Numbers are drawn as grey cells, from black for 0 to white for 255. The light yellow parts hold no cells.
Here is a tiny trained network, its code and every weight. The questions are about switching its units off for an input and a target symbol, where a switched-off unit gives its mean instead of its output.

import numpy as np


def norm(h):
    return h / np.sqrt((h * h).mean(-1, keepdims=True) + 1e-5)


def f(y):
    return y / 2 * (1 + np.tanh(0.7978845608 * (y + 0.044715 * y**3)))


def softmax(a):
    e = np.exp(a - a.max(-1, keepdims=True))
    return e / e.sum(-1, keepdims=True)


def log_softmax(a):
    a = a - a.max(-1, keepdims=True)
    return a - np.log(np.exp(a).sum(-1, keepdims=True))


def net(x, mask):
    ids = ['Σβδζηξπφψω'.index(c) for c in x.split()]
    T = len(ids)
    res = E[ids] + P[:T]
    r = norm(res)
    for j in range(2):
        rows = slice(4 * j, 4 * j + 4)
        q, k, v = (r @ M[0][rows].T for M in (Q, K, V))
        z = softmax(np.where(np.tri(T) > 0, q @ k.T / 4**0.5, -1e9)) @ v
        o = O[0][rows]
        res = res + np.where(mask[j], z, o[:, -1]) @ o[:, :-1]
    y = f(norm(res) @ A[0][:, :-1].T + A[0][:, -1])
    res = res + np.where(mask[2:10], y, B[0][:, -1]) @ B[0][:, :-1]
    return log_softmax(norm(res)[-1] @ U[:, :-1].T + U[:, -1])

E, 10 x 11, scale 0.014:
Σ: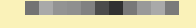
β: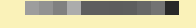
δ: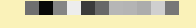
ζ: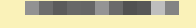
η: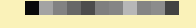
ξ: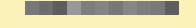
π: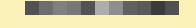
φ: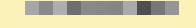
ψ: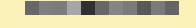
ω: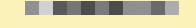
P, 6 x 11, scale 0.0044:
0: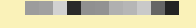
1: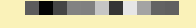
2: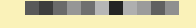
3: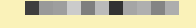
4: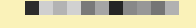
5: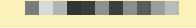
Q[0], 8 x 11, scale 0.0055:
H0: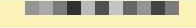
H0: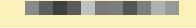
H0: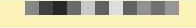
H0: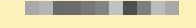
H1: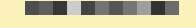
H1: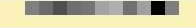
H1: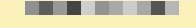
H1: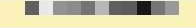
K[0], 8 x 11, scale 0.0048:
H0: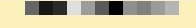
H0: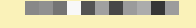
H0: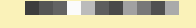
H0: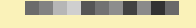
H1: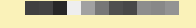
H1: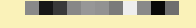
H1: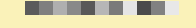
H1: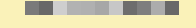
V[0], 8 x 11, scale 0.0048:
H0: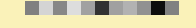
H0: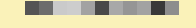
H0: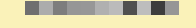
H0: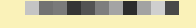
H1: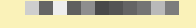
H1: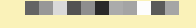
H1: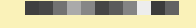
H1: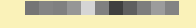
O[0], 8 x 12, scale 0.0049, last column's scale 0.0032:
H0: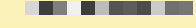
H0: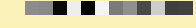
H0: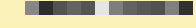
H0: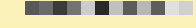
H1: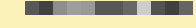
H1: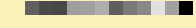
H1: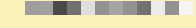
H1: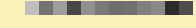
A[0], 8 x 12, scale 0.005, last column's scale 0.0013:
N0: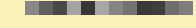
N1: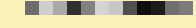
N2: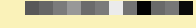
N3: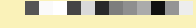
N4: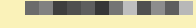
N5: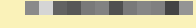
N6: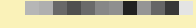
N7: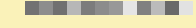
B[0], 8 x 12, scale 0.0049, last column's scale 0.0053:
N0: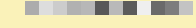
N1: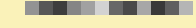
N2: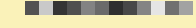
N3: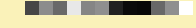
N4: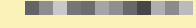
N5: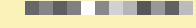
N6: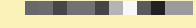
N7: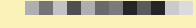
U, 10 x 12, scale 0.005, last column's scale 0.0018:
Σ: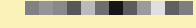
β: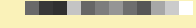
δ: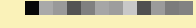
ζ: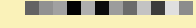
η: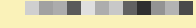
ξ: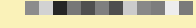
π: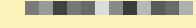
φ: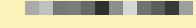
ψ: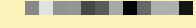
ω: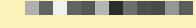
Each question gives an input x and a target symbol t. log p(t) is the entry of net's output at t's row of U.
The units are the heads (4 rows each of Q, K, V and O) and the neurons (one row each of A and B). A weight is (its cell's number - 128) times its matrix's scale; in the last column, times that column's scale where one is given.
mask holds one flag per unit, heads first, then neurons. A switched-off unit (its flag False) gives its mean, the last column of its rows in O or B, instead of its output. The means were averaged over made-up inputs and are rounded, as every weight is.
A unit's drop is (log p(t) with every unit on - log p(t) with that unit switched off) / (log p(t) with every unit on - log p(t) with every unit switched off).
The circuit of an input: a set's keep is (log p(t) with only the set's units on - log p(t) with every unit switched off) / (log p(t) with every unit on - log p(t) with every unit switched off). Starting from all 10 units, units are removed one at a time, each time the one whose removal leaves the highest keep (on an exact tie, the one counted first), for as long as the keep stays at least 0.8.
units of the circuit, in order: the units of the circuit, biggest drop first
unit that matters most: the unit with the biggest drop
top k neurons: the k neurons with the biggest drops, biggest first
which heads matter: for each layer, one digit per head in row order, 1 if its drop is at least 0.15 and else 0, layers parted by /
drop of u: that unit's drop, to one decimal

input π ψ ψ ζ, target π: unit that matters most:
H1
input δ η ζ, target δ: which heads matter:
11
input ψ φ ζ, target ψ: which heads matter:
11
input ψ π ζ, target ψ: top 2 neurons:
(N0 N7)
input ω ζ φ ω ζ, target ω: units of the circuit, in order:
(H1 H0)
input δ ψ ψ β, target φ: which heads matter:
10
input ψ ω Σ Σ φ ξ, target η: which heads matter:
10
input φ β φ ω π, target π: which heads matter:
10
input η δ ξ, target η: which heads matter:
01
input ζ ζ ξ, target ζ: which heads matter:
10
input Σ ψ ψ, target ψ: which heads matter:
00
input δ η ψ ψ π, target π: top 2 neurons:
(N1 N3)
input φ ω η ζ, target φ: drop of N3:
0.3
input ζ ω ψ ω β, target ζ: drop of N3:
-0.2
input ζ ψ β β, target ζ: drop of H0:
1.0
